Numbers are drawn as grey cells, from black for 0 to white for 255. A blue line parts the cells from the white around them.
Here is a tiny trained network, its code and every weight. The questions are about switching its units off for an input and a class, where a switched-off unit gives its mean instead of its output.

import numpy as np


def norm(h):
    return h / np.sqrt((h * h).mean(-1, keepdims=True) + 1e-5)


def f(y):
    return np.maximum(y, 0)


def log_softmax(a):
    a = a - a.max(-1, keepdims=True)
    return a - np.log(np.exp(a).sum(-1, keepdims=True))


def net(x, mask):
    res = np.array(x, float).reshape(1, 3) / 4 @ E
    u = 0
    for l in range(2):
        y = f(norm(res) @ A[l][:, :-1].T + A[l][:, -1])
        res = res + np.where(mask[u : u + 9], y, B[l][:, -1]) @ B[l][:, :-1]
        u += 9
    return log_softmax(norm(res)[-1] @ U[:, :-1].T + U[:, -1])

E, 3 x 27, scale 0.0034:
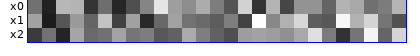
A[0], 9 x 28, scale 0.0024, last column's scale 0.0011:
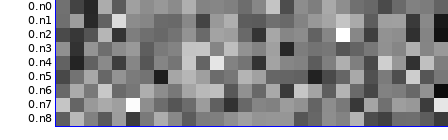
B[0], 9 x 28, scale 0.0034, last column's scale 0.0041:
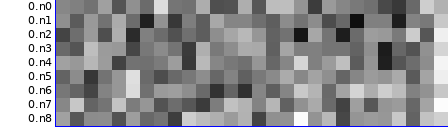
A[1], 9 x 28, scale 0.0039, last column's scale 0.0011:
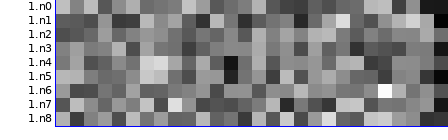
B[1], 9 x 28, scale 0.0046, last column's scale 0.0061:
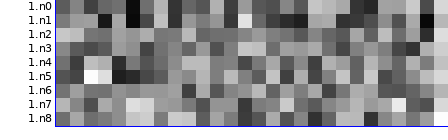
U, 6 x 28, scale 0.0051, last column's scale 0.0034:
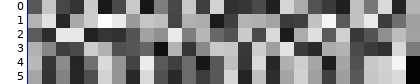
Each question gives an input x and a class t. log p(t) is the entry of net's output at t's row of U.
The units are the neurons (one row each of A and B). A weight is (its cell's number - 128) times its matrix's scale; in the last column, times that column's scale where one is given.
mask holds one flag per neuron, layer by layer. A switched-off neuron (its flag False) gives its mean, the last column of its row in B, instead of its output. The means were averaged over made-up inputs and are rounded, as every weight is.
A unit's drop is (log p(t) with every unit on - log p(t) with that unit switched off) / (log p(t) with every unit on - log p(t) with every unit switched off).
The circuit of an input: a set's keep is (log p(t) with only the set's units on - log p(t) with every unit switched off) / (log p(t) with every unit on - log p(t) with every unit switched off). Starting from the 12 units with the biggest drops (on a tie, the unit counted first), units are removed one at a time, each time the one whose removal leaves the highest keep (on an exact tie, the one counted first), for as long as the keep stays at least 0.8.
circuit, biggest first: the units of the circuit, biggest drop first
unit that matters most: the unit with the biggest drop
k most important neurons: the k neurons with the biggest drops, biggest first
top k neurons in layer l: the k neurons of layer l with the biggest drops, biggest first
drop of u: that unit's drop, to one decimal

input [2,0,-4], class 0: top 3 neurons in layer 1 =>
(1.n0, 1.n5, 1.n6)
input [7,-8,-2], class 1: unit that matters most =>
1.n7
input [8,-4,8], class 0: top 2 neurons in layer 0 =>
(0.n2, 0.n8)
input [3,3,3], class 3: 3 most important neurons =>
(1.n5, 1.n0, 1.n4)
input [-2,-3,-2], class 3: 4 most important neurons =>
(0.n8, 0.n5, 1.n8, 1.n7)
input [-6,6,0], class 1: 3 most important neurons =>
(1.n8, 0.n4, 0.n7)
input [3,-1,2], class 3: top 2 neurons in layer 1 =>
(1.n5, 1.n4)
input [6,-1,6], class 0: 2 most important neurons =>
(0.n2, 1.n1)
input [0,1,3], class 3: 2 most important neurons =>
(1.n3, 0.n1)
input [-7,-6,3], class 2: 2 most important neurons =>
(1.n4, 0.n7)
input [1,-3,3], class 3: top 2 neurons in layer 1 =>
(1.n0, 1.n8)
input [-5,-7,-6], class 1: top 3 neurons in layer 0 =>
(0.n2, 0.n1, 0.n5)
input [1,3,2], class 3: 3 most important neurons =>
(0.n7, 0.n2, 0.n6)
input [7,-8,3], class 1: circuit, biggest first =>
(1.n7)
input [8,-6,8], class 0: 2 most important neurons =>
(1.n1, 0.n2)
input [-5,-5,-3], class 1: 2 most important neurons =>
(0.n4, 1.n7)
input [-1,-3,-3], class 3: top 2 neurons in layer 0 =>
(0.n5, 0.n8)
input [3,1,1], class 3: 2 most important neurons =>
(0.n2, 1.n5)
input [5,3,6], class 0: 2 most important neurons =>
(0.n2, 1.n5)
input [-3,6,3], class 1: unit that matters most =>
1.n8
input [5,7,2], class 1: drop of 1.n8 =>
1.1
